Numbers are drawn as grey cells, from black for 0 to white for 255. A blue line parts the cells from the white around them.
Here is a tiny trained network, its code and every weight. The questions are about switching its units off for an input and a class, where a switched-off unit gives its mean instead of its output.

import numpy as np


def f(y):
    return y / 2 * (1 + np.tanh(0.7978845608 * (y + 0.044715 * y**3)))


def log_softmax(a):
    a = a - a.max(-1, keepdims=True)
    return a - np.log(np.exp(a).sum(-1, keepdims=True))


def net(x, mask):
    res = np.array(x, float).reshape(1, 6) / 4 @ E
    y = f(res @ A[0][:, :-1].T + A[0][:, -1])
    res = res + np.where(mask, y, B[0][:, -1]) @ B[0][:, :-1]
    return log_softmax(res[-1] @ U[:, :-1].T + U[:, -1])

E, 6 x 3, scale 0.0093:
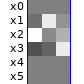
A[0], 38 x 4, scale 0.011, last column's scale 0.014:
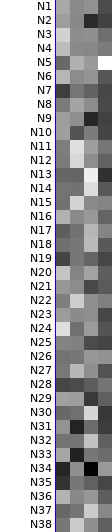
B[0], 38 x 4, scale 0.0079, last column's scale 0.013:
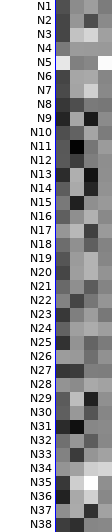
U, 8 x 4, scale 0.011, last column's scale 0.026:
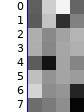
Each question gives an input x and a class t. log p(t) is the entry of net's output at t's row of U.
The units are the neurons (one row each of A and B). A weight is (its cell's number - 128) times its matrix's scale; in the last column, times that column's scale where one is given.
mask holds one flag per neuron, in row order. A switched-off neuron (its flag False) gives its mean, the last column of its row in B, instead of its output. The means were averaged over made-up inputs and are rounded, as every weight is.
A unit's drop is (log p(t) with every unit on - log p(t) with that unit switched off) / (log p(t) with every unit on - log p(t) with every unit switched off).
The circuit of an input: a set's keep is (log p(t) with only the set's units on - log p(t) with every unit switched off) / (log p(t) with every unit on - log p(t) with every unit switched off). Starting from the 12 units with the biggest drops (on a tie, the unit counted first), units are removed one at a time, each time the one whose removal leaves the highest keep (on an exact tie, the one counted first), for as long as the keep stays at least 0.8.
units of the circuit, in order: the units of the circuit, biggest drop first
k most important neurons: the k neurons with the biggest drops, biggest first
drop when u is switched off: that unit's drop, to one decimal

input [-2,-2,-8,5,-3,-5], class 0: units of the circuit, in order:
[N35]
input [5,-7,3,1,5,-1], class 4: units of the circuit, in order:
[N31, N33]
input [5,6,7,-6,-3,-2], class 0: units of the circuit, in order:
[N3, N36]
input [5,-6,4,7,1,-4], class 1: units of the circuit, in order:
[N13, N14, N37, N34]
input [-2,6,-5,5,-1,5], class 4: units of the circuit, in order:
[N11, N15]
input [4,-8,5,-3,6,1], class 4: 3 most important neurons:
[N31, N33, N5]
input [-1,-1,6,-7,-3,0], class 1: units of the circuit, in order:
[N29, N9]
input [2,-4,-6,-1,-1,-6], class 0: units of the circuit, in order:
[N34, N35]
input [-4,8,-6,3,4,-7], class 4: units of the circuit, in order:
[N11, N15]
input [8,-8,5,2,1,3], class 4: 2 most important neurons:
[N31, N33]
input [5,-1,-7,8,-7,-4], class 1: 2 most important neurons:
[N13, N37]
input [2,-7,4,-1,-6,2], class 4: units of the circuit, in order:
[N31, N33]
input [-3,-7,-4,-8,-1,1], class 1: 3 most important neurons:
[N9, N29, N2]
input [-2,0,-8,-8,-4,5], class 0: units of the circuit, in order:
[N34]
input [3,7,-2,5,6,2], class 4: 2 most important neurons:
[N11, N15]
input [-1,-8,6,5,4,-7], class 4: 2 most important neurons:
[N31, N33]
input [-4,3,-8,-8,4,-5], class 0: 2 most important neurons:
[N34, N35]
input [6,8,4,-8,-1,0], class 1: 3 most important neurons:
[N29, N9, N2]
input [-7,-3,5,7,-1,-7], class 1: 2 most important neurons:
[N13, N14]
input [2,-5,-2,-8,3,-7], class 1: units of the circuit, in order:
[N9]
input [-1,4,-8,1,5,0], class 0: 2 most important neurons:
[N35, N34]
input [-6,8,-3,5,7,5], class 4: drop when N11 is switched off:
0.2
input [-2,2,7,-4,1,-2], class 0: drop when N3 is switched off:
0.2
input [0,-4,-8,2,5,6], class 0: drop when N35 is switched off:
0.1
